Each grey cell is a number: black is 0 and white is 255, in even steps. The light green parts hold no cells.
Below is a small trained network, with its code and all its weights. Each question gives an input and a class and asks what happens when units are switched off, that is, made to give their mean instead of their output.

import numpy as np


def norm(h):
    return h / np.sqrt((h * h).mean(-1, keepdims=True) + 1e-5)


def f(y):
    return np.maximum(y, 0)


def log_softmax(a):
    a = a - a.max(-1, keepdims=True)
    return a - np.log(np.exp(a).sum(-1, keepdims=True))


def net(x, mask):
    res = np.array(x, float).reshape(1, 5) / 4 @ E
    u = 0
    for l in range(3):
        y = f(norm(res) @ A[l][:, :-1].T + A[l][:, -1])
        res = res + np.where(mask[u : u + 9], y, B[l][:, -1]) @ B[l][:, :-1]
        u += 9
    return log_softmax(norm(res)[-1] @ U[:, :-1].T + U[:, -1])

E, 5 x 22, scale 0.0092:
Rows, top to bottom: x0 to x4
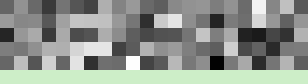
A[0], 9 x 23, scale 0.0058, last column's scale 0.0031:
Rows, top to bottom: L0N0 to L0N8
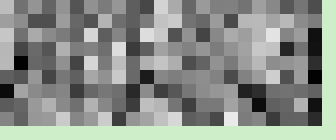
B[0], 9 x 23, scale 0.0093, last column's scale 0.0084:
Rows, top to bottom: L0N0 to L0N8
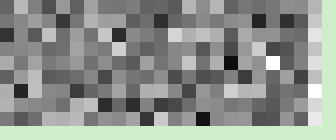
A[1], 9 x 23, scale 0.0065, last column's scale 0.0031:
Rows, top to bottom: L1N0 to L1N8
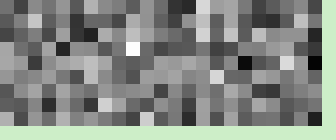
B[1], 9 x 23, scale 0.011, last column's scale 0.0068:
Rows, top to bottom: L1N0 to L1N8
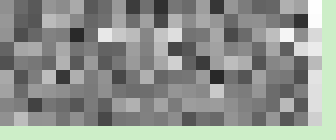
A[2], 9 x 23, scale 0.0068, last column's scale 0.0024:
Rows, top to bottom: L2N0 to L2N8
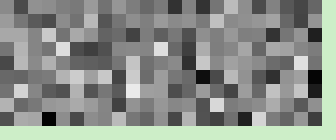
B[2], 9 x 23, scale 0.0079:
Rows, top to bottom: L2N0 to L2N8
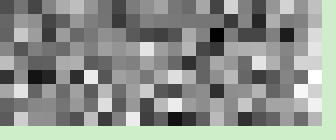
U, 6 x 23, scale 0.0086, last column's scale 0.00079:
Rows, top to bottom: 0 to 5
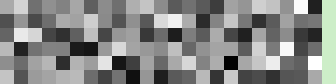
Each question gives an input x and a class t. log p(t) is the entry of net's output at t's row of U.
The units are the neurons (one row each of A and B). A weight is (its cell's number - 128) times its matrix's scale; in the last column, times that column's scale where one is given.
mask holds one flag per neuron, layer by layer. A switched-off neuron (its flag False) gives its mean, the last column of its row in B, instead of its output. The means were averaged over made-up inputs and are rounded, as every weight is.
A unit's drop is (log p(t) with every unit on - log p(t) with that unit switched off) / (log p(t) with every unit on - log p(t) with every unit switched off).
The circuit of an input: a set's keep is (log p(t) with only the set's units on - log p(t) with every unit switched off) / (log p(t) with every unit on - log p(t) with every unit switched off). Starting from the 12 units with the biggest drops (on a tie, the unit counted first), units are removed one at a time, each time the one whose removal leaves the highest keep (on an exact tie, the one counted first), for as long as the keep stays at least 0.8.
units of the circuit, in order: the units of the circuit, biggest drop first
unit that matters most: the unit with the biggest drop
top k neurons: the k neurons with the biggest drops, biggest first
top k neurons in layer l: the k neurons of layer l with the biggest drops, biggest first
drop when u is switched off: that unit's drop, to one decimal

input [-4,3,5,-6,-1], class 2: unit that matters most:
L0N5
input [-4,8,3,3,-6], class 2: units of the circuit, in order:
(L0N5, L2N8, L0N0)
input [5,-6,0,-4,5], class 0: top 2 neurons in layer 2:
(L2N6, L2N3)
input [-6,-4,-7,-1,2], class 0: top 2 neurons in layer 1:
(L1N3, L1N1)
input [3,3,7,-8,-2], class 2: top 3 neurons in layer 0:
(L0N5, L0N3, L0N0)
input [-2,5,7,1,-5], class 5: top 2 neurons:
(L0N6, L0N7)
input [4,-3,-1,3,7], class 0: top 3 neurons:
(L1N3, L2N6, L2N4)
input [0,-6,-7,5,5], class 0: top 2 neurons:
(L1N3, L2N6)
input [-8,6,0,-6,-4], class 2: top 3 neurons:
(L0N5, L0N3, L2N8)
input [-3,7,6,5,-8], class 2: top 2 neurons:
(L0N3, L2N8)
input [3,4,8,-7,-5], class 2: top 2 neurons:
(L0N5, L2N8)
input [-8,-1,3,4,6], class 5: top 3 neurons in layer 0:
(L0N7, L0N2, L0N4)
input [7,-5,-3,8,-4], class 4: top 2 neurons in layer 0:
(L0N4, L0N2)
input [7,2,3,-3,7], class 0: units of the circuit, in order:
(L1N3)
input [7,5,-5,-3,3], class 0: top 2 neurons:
(L1N3, L2N6)
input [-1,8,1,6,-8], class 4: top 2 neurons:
(L0N4, L0N2)
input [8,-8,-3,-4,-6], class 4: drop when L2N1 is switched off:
0.1
